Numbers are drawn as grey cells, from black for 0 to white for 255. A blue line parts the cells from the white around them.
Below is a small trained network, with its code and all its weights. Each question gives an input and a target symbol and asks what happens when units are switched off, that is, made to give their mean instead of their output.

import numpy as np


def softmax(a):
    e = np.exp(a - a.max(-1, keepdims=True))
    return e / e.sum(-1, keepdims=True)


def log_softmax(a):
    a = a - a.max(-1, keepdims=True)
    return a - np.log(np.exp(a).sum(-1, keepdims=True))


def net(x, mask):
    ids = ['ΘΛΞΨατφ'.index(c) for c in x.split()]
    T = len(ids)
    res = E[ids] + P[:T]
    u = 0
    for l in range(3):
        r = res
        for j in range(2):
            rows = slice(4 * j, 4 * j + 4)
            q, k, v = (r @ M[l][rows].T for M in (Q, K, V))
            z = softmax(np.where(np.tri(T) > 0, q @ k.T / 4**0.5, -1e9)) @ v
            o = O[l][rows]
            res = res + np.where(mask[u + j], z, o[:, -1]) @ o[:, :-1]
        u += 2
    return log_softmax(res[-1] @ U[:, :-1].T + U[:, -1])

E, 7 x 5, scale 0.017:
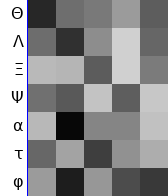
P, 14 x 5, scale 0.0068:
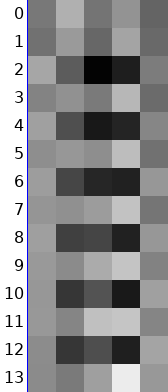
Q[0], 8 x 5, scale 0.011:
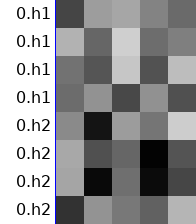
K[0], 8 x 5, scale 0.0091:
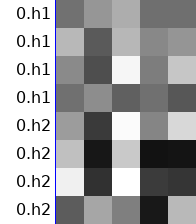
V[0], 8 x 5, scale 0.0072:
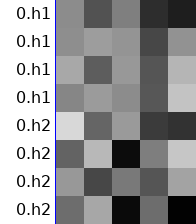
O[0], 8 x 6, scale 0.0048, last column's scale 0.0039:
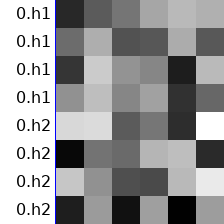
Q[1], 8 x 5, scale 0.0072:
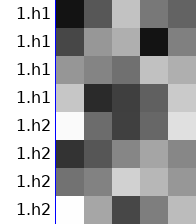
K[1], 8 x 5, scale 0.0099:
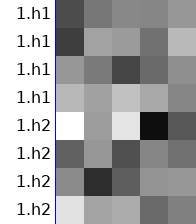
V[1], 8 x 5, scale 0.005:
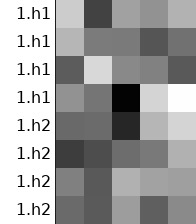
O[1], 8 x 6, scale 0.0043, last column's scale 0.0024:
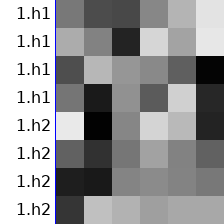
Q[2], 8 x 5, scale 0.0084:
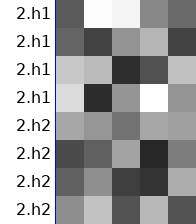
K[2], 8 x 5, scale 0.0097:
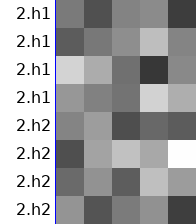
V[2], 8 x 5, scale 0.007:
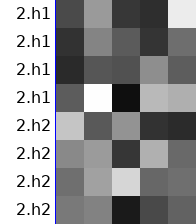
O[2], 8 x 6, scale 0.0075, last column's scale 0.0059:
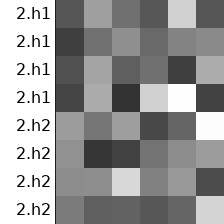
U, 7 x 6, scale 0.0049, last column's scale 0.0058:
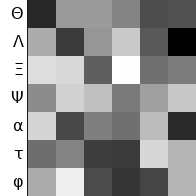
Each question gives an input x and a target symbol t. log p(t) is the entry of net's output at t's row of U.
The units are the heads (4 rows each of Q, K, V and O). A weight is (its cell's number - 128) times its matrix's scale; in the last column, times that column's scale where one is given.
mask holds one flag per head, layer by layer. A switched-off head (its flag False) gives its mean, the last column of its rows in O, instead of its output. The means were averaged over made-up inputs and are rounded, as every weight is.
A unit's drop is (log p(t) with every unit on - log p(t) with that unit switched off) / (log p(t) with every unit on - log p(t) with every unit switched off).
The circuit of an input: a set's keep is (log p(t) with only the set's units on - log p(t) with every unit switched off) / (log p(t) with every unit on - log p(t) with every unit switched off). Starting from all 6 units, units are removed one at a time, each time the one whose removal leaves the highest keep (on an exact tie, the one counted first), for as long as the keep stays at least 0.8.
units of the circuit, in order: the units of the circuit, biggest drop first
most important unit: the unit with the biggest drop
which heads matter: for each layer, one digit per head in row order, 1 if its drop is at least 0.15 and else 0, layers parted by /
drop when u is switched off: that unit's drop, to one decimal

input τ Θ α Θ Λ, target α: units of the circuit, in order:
1.h1, 0.h2
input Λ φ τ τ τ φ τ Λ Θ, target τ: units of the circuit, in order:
2.h1, 1.h2
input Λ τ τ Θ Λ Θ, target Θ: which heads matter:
01 / 10 / 10
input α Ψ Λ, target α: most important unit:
0.h2
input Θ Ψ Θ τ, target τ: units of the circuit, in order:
2.h1, 0.h2
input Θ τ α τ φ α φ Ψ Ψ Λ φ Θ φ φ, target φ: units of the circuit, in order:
0.h2, 2.h2
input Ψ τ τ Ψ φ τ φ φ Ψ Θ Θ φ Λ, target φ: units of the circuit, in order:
0.h2, 1.h2, 2.h2
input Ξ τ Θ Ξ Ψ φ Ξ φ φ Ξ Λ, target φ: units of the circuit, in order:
0.h2, 1.h2
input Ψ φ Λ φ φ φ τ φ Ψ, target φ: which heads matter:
11 / 00 / 00
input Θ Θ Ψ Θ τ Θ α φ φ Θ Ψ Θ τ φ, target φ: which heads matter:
01 / 00 / 00
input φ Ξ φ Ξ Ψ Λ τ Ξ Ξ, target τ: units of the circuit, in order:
2.h1, 0.h2
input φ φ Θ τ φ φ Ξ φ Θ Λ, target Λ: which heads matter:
01 / 01 / 10
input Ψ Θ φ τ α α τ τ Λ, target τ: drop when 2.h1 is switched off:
0.7
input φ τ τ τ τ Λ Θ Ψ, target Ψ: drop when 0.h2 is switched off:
1.1
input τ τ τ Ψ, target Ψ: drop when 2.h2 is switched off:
0.8
